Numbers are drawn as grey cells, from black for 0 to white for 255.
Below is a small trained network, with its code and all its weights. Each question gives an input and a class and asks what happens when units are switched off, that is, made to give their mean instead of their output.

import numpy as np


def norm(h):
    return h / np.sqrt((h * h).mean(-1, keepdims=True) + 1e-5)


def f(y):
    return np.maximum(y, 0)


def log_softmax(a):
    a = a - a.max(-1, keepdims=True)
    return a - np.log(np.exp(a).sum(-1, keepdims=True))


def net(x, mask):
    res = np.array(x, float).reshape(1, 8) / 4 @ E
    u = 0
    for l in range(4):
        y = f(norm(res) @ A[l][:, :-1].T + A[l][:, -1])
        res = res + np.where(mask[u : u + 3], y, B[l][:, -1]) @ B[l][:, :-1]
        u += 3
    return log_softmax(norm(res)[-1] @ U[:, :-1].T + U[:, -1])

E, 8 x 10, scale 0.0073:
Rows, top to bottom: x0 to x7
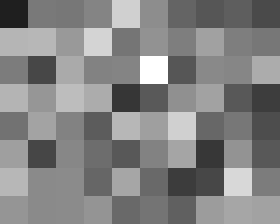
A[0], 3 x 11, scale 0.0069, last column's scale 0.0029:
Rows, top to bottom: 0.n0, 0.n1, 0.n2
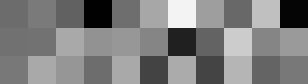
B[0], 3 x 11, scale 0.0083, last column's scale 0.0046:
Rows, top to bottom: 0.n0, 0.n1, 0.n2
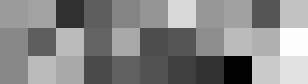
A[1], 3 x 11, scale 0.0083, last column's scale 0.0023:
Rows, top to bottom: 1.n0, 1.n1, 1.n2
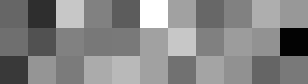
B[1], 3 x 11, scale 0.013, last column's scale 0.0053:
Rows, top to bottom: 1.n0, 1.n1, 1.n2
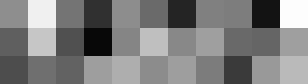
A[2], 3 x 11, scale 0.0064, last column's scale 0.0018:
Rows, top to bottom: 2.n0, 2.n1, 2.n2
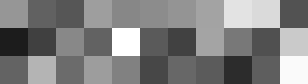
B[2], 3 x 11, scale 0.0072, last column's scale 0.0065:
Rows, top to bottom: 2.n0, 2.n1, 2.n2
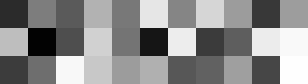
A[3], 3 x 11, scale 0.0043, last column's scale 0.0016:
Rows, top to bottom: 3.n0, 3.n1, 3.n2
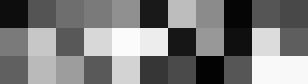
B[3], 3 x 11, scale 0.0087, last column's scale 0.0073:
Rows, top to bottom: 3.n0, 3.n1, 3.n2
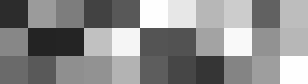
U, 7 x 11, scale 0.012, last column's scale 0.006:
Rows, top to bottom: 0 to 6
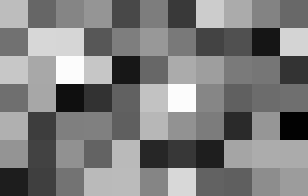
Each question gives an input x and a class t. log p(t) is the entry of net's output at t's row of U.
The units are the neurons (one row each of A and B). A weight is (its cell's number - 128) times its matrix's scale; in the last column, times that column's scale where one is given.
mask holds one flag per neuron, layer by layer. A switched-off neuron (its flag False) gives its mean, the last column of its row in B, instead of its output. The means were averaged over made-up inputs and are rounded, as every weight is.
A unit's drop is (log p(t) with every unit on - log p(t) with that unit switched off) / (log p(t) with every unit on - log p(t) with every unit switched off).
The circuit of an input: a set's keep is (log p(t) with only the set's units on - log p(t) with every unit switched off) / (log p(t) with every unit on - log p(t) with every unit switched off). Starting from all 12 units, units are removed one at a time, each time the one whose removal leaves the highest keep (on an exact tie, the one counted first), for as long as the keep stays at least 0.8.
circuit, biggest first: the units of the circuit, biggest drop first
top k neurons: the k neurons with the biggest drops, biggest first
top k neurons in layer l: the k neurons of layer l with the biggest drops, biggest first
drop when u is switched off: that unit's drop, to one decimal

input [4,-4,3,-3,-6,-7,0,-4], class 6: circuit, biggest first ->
1.n2
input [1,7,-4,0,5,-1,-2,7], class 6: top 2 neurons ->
1.n0, 3.n1
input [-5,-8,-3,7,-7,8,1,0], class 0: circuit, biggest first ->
3.n2, 2.n1
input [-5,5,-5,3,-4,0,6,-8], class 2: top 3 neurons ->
1.n0, 3.n1, 0.n1
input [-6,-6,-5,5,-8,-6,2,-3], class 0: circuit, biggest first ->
0.n2, 2.n1
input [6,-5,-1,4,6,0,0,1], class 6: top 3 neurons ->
1.n0, 2.n1, 3.n0
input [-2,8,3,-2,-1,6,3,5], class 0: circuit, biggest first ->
0.n2, 3.n2
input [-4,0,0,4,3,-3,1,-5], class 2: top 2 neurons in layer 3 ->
3.n2, 3.n0
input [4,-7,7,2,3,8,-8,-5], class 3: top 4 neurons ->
0.n0, 1.n1, 0.n2, 3.n2
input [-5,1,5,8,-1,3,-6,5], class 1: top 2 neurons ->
1.n0, 2.n1
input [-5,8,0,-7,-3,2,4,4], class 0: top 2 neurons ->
2.n0, 3.n2
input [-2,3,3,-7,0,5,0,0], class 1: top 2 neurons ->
1.n0, 1.n1
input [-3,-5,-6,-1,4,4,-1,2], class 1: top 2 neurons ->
0.n2, 2.n1
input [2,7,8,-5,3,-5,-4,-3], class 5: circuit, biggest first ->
3.n1
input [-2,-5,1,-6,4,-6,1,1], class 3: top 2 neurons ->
0.n0, 2.n2
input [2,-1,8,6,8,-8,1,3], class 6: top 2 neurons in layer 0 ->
0.n2, 0.n1
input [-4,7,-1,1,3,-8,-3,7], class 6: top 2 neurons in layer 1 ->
1.n0, 1.n2
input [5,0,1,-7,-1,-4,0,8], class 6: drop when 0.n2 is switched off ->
0.3
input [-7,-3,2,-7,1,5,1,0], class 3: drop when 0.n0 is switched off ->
0.2
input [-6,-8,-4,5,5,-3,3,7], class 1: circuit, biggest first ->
2.n1
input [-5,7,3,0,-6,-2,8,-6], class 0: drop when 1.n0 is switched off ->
0.2
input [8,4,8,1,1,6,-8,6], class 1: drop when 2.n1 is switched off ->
0.0
